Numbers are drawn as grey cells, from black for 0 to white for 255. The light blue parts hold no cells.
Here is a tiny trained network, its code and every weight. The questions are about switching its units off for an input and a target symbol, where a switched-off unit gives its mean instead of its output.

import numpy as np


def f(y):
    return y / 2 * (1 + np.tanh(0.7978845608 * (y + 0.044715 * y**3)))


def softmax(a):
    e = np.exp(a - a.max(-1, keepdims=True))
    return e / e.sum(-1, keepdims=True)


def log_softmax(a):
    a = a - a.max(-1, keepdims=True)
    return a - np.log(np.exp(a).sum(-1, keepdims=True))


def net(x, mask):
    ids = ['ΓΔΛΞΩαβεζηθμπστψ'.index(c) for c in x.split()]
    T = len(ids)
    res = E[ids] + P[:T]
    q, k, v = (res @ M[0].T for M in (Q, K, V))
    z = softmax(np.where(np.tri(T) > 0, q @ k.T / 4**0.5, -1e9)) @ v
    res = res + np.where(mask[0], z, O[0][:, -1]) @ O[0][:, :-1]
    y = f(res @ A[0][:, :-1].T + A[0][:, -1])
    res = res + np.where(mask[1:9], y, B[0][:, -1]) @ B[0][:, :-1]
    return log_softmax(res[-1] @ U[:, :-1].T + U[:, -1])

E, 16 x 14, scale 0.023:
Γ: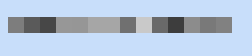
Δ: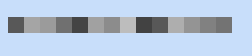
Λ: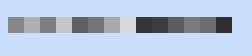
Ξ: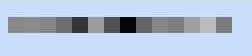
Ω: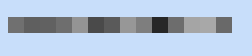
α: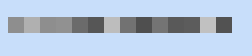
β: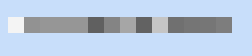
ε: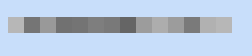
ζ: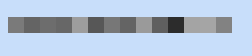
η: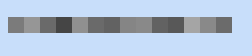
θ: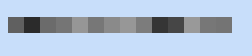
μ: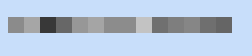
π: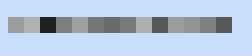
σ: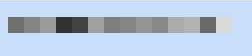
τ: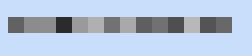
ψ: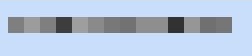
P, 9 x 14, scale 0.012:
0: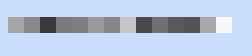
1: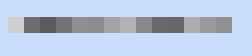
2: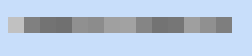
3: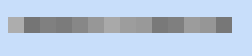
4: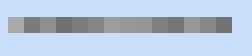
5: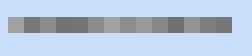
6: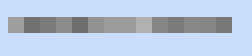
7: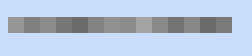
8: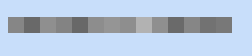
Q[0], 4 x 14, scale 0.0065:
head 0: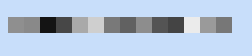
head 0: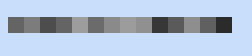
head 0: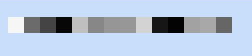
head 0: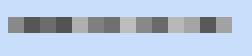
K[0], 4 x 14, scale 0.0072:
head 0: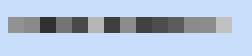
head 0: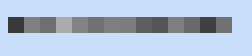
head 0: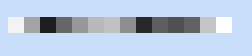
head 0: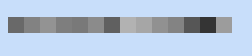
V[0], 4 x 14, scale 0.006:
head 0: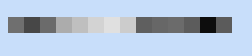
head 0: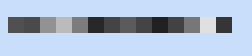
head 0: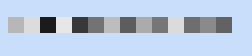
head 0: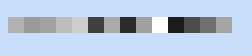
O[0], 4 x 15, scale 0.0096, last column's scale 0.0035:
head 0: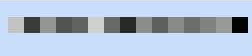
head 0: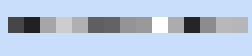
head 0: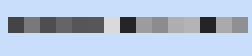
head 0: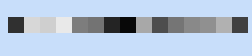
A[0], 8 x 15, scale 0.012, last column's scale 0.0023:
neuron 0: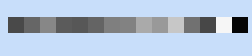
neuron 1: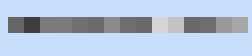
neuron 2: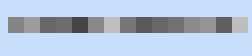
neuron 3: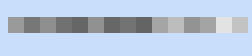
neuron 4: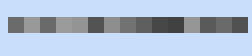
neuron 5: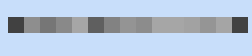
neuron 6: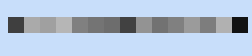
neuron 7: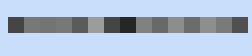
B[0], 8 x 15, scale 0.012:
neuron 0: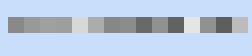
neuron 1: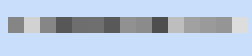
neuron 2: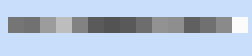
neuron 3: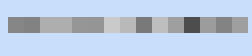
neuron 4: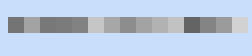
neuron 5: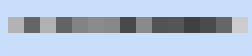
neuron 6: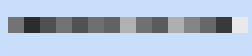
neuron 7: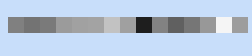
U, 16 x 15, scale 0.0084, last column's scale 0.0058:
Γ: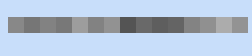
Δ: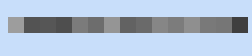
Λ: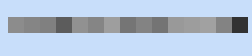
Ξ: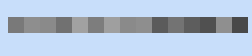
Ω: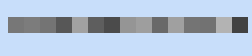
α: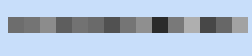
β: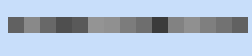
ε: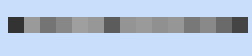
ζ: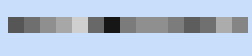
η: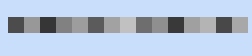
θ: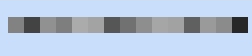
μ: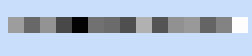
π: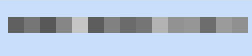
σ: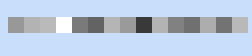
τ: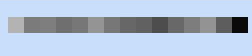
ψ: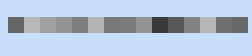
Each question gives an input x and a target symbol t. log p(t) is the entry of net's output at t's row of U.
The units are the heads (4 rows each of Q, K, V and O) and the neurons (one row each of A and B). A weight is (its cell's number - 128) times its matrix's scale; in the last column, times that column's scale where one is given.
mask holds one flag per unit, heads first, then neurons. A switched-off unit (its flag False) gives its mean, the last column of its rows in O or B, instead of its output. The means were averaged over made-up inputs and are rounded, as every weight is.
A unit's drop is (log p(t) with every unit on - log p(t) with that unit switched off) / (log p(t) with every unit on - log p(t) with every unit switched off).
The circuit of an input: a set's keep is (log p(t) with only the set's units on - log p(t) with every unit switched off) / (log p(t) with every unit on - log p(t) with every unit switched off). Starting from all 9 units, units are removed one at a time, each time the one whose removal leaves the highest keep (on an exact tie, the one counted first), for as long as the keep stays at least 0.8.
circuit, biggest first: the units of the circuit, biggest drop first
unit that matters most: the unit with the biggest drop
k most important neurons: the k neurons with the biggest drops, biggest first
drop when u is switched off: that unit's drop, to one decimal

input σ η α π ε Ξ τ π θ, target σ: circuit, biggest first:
[neuron 2; head 0; neuron 4]
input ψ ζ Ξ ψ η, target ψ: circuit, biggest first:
[head 0]
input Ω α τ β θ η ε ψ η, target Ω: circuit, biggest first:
[head 0; neuron 1]
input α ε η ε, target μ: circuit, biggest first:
[head 0; neuron 6]
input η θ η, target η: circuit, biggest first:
[head 0; neuron 5]
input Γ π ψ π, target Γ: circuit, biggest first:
[head 0; neuron 7]
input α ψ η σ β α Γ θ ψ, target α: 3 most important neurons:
[neuron 6; neuron 5; neuron 0]
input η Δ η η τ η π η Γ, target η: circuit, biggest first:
[head 0; neuron 2]
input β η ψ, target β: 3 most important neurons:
[neuron 6; neuron 7; neuron 4]
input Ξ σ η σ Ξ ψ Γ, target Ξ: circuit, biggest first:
[neuron 5; head 0]
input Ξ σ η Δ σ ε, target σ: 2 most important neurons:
[neuron 6; neuron 2]
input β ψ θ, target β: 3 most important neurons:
[neuron 6; neuron 7; neuron 4]
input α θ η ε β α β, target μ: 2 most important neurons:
[neuron 6; neuron 0]
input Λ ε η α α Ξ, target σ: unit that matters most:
neuron 7
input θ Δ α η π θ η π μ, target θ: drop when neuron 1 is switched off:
0.0
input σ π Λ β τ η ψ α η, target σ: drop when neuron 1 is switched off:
0.1
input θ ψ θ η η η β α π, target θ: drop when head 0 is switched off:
1.2
